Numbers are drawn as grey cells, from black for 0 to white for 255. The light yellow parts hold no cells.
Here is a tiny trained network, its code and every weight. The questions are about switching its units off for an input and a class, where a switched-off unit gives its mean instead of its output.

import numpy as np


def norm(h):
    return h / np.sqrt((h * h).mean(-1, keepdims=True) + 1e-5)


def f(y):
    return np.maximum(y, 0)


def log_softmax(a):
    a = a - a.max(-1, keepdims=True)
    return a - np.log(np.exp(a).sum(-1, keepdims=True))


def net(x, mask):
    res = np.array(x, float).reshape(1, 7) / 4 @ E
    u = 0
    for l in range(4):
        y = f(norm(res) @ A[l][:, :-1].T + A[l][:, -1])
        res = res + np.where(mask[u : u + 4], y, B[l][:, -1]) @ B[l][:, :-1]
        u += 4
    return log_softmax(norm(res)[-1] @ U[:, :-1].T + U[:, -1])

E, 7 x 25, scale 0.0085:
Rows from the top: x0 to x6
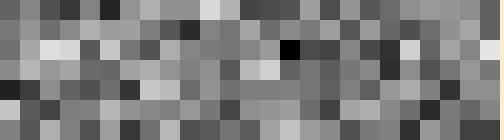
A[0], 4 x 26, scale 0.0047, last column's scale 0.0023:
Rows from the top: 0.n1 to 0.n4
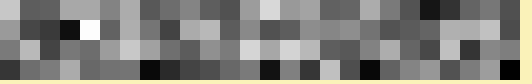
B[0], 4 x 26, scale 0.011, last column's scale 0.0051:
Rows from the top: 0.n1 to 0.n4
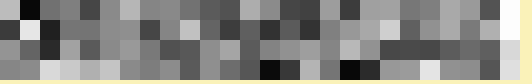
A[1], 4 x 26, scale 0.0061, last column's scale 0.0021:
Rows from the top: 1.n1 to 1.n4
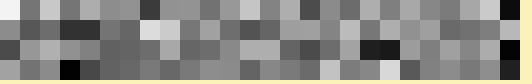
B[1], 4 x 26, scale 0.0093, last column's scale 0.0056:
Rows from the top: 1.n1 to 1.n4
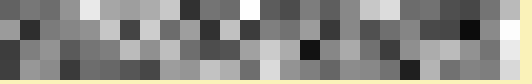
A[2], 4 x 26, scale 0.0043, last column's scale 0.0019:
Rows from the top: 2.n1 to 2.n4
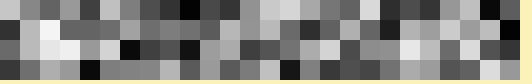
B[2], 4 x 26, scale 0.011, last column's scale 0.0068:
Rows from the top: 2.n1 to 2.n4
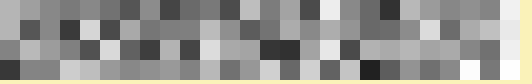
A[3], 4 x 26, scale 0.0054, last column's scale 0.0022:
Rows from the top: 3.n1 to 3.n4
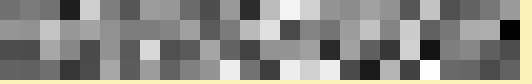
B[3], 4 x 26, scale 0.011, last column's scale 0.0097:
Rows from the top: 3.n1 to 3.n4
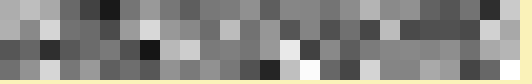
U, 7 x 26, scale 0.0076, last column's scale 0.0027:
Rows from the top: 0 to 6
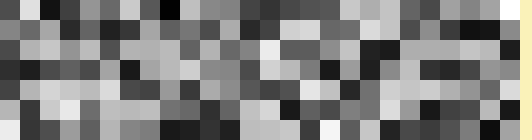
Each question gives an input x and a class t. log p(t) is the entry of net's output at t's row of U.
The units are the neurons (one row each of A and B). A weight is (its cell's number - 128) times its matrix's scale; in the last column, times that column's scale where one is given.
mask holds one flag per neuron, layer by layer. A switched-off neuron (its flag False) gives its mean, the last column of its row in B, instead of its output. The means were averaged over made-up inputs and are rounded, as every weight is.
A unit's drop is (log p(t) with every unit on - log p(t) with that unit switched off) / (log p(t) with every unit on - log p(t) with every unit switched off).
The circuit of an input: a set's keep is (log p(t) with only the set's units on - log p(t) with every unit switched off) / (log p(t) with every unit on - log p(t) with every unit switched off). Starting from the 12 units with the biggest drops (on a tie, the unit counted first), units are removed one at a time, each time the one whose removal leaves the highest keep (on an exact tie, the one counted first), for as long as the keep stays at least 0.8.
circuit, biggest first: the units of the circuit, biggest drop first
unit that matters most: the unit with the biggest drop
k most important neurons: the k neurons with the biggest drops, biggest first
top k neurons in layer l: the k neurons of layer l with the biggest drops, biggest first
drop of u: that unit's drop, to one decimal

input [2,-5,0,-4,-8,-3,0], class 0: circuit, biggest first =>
0.n2, 2.n3
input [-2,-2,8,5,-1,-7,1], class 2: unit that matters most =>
1.n3
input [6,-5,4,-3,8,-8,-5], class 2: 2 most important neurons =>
1.n3, 2.n2
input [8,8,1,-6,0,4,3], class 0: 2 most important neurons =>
0.n2, 2.n2
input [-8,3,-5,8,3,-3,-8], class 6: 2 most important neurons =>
0.n3, 2.n1
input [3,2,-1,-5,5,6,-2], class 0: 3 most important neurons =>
0.n2, 2.n2, 3.n4
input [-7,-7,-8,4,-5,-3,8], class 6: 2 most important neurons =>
2.n1, 0.n1
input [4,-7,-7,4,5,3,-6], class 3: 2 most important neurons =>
1.n2, 2.n2
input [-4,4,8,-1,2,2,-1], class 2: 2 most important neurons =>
1.n3, 3.n4
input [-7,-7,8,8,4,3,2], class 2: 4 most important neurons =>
1.n3, 2.n4, 2.n2, 1.n2
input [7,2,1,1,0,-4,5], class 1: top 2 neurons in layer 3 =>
3.n1, 3.n4
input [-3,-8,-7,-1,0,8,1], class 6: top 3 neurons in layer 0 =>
0.n1, 0.n3, 0.n4
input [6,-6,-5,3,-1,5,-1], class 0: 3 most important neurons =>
0.n2, 3.n4, 2.n2
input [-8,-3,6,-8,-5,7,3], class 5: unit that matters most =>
1.n1
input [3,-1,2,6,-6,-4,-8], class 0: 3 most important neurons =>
0.n2, 2.n4, 2.n1
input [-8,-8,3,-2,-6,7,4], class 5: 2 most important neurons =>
1.n1, 3.n2
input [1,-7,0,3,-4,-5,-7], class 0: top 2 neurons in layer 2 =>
2.n4, 2.n1
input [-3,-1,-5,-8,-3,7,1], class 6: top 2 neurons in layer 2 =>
2.n1, 2.n2
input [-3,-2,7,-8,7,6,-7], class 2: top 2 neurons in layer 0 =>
0.n1, 0.n3
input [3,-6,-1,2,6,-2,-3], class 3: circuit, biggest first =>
1.n2
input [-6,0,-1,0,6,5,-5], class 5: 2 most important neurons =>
3.n2, 1.n1
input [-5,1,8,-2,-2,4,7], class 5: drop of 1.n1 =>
0.1
